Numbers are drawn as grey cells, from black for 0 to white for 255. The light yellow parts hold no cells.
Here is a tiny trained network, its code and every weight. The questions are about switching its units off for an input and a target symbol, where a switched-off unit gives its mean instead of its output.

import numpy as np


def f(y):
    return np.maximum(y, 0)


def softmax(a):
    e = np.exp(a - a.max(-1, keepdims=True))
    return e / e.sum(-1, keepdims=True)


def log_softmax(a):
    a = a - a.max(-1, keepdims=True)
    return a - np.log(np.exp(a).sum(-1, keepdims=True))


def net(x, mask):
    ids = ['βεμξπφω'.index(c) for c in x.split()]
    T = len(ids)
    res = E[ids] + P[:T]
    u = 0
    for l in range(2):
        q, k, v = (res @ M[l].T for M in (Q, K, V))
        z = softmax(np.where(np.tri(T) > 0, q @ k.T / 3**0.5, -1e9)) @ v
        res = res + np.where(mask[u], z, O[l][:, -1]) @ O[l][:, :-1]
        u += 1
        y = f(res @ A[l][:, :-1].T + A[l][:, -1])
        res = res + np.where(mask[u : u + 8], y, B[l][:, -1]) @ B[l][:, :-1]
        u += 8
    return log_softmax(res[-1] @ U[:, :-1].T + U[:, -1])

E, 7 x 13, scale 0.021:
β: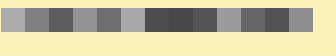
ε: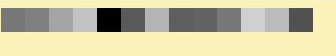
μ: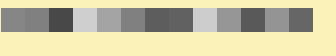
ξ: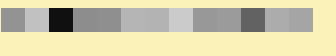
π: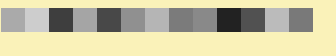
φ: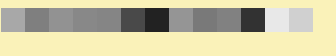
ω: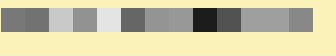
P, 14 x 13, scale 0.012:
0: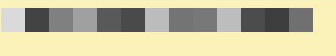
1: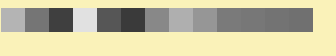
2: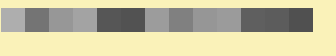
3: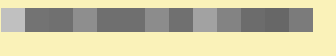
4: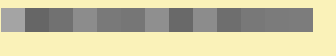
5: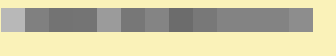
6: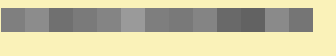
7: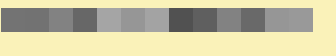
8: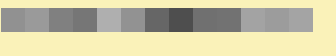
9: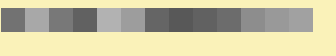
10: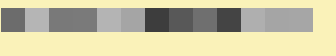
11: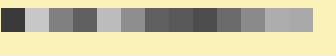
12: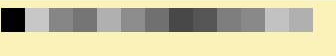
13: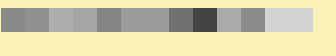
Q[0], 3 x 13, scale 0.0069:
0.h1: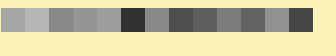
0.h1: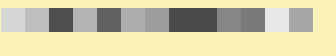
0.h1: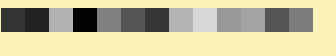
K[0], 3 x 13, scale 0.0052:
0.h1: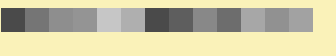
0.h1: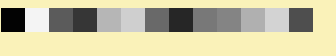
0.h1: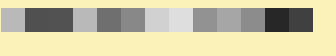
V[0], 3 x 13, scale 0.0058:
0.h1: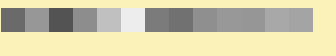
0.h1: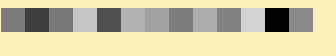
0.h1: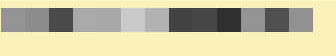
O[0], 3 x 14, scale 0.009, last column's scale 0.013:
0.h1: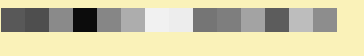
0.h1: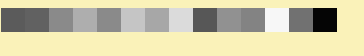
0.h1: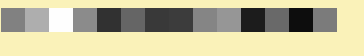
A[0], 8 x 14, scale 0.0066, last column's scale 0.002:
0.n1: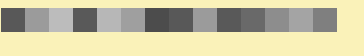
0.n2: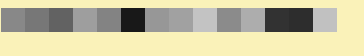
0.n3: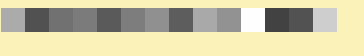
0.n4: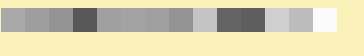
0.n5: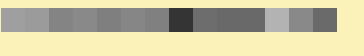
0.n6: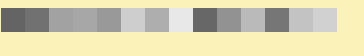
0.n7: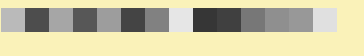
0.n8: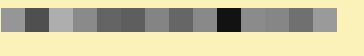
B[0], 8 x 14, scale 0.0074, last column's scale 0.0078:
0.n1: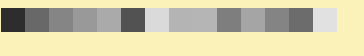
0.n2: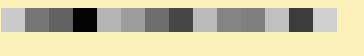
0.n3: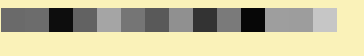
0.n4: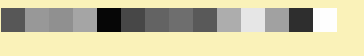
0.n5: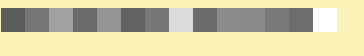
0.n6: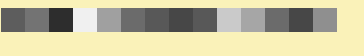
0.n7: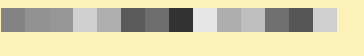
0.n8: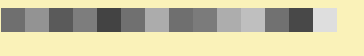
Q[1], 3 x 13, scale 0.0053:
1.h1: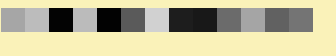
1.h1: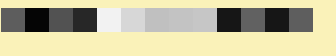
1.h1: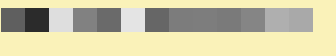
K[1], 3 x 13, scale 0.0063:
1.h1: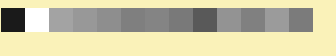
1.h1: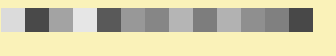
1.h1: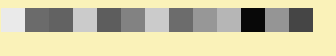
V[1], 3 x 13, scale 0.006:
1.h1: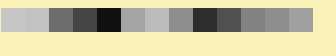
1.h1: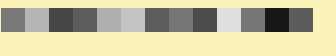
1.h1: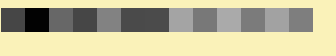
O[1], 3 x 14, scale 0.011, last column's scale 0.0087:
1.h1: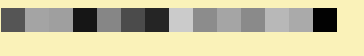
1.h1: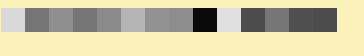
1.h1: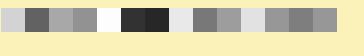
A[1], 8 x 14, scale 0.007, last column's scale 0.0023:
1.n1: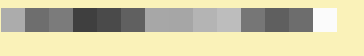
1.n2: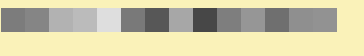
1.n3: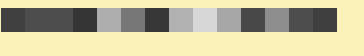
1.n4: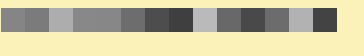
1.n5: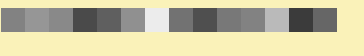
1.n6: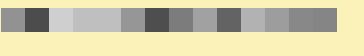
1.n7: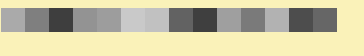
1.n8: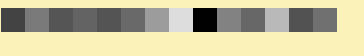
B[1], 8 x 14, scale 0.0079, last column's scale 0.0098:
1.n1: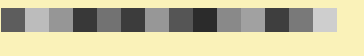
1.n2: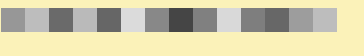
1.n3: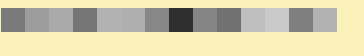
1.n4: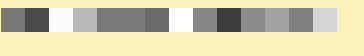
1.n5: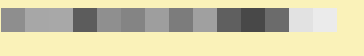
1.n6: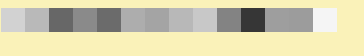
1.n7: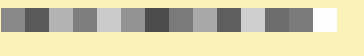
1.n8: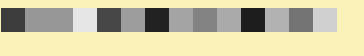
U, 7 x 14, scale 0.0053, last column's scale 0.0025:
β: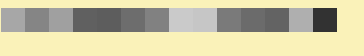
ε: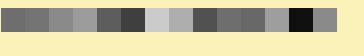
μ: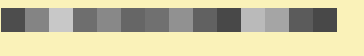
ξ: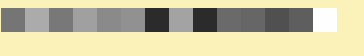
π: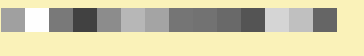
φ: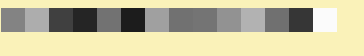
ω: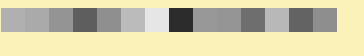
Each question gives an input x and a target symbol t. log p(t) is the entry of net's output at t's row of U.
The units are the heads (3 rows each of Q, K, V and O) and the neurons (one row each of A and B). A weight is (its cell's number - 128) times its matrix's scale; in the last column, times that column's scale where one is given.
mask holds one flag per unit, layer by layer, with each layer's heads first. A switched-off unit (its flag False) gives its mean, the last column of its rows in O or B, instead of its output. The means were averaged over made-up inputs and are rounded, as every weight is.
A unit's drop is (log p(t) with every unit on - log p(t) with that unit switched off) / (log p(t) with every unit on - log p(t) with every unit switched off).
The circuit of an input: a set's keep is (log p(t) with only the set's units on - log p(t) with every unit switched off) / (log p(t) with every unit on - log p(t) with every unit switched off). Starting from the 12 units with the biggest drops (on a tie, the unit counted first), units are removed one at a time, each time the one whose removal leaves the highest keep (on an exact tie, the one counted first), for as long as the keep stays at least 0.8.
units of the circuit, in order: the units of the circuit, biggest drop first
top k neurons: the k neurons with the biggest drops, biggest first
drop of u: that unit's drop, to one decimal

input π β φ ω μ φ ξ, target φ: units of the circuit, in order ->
(0.n4 0.h1 1.n6)
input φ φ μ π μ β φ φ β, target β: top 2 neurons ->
(0.n4 1.n4)
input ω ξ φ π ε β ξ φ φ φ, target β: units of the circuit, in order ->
(1.h1 1.n6 0.n1)
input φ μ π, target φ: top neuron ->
(0.n2)
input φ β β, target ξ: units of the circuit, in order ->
(1.h1 0.n3)
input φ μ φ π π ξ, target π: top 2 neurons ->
(0.n7 0.n1)
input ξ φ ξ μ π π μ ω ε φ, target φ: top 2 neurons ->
(0.n3 0.n2)
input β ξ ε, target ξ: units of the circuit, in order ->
(1.n8 1.h1 0.n3)
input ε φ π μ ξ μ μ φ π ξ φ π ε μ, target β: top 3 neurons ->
(0.n4 0.n1 1.n4)
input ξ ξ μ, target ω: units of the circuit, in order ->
(0.n2 1.n3)
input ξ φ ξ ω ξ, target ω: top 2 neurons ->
(0.n7 0.n5)
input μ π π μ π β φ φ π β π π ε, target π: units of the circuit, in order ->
(1.h1 1.n5)
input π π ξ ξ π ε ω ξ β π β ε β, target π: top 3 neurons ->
(0.n4 0.n7 1.n7)
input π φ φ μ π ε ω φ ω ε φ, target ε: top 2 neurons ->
(0.n4 0.n1)
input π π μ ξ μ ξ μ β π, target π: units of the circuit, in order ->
(1.h1)
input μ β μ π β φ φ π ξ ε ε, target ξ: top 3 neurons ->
(1.n8 0.n3 1.n6)
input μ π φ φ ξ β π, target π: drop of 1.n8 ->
0.1
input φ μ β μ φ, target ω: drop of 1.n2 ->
0.2
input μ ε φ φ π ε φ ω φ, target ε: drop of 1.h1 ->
0.4
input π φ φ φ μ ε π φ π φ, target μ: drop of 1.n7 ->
-0.1
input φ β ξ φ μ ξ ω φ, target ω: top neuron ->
(0.n3)
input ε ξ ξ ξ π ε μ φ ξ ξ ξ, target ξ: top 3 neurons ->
(0.n6 1.n8 0.n4)
